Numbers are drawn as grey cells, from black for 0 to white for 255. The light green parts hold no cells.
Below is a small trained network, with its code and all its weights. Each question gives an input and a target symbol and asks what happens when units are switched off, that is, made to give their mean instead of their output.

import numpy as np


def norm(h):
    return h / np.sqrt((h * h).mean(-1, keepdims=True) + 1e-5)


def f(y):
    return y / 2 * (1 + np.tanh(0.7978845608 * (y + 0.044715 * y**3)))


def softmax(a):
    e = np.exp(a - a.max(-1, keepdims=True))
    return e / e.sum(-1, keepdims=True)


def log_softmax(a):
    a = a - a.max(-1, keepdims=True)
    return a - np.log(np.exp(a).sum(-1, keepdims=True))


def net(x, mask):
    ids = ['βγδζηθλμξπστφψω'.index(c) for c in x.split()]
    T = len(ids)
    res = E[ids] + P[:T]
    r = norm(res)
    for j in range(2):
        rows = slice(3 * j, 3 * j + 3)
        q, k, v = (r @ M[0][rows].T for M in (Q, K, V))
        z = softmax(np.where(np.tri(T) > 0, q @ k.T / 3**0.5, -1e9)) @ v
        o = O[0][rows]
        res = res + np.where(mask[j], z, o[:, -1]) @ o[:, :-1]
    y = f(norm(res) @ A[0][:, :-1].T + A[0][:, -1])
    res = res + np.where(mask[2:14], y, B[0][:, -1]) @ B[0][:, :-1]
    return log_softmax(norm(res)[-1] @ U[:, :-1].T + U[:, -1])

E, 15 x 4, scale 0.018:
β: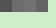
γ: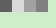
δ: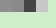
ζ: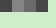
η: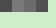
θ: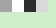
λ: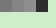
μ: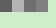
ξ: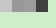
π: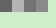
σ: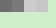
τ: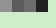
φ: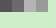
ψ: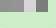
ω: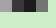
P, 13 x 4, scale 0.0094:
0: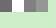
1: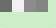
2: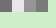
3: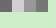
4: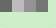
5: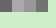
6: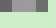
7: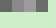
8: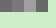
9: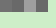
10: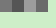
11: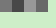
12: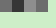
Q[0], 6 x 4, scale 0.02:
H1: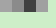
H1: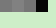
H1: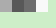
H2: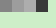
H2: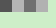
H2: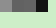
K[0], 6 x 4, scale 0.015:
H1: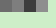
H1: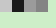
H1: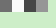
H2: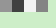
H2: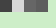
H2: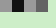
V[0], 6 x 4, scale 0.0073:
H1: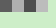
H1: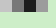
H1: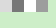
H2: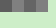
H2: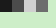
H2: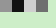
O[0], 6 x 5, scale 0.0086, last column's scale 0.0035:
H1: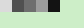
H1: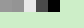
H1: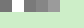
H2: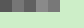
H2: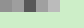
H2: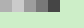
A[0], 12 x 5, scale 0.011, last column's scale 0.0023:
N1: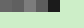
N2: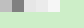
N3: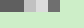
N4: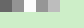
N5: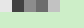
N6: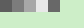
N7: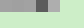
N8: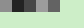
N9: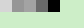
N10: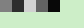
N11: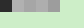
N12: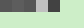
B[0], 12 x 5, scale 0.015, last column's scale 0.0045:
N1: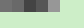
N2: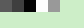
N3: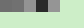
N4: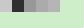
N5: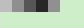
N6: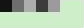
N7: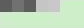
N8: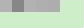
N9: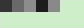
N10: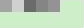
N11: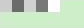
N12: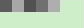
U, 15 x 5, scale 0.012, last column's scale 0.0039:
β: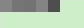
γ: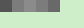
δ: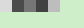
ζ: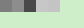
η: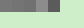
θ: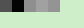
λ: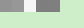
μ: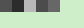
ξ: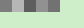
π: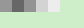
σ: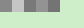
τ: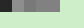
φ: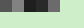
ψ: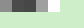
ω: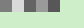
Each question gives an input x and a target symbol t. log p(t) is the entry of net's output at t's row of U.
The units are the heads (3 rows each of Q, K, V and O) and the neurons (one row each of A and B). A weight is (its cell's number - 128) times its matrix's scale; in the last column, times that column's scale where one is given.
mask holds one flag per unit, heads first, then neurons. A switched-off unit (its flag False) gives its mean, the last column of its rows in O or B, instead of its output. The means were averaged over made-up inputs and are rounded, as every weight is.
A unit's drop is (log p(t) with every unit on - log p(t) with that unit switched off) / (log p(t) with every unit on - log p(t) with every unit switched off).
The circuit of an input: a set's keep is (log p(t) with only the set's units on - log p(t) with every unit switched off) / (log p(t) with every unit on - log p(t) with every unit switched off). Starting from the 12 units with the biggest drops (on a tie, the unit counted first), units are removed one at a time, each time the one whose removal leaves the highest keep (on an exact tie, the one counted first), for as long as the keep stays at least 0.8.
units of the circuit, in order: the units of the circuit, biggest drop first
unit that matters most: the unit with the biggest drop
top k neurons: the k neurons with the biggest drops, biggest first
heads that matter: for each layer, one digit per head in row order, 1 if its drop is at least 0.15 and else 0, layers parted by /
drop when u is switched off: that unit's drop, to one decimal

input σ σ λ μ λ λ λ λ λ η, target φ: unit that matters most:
N7
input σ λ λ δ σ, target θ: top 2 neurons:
(N2; N4)
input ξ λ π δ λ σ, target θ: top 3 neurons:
(N2; N6; N3)
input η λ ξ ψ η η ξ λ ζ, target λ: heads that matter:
11
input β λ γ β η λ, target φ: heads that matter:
10
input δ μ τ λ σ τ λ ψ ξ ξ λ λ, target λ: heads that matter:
11
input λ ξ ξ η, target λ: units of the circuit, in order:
(H1; N11)
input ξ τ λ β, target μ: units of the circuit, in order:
(N11; H1)
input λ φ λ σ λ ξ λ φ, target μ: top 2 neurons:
(N6; N11)
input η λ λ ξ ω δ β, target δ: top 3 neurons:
(N10; N4; N1)
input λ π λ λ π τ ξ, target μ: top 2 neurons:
(N9; N4)
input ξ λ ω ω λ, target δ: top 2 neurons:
(N4; N10)
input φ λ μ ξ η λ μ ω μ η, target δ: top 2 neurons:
(N10; N4)
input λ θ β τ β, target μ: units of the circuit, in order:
(N11)
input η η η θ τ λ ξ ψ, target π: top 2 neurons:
(N2; N4)
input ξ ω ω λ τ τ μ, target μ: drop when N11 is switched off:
0.3
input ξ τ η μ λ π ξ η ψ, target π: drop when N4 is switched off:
0.2
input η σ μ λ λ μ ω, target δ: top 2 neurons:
(N5; N8)
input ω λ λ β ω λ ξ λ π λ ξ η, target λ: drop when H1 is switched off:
1.0
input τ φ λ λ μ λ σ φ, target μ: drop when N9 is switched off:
0.0
